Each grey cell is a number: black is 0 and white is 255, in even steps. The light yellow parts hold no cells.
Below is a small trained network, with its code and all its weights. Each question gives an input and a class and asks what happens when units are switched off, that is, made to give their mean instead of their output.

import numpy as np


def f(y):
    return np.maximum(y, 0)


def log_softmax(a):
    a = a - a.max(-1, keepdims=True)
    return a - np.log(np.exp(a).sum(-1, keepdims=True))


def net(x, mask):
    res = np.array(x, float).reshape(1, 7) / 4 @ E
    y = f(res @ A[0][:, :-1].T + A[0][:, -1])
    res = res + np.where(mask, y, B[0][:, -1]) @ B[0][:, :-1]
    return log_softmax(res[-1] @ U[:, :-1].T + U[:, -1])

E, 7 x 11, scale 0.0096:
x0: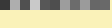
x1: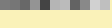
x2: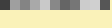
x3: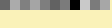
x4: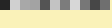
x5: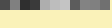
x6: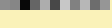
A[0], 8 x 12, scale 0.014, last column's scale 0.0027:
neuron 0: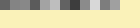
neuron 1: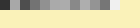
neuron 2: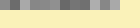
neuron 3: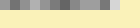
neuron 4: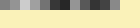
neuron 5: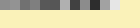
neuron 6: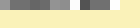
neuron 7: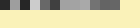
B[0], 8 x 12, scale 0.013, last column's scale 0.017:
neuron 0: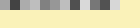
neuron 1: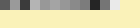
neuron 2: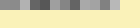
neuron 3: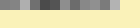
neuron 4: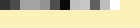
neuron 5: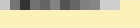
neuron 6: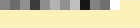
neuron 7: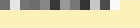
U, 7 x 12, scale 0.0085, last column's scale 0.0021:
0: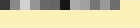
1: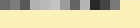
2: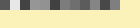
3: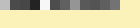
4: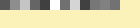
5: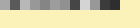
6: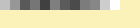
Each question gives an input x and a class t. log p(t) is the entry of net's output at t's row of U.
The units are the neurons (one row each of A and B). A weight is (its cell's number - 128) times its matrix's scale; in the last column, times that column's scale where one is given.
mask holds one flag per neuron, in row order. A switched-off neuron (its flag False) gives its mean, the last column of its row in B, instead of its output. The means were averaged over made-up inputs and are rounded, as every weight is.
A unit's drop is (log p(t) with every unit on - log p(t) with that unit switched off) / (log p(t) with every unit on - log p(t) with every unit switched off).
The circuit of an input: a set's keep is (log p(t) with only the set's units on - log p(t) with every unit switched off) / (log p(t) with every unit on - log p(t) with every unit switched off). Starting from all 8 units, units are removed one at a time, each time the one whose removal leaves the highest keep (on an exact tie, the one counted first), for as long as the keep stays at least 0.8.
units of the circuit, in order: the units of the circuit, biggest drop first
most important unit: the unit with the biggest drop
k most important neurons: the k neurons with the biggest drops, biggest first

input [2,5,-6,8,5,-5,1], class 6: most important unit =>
neuron 5
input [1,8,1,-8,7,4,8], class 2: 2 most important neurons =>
[neuron 7; neuron 1]
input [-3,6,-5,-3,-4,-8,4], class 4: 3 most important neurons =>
[neuron 6; neuron 7; neuron 0]
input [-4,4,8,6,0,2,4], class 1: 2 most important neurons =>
[neuron 1; neuron 0]
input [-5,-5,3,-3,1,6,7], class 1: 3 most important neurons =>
[neuron 1; neuron 7; neuron 5]
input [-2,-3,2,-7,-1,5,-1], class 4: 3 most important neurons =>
[neuron 6; neuron 5; neuron 7]
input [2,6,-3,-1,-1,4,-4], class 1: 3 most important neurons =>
[neuron 6; neuron 7; neuron 3]
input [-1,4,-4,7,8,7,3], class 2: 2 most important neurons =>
[neuron 7; neuron 1]
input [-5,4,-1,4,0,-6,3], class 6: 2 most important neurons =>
[neuron 4; neuron 0]
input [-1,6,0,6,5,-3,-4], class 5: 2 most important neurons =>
[neuron 4; neuron 6]
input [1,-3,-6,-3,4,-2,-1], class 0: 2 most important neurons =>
[neuron 4; neuron 1]
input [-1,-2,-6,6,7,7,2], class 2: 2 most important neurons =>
[neuron 1; neuron 0]
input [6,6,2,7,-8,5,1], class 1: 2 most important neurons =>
[neuron 0; neuron 1]
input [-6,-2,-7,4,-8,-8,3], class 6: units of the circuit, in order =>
[neuron 5]
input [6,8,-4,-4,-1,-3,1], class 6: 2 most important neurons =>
[neuron 5; neuron 1]
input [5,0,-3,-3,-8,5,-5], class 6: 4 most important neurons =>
[neuron 6; neuron 1; neuron 4; neuron 0]
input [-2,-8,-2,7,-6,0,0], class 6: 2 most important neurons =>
[neuron 5; neuron 6]
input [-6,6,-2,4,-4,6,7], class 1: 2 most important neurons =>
[neuron 0; neuron 1]
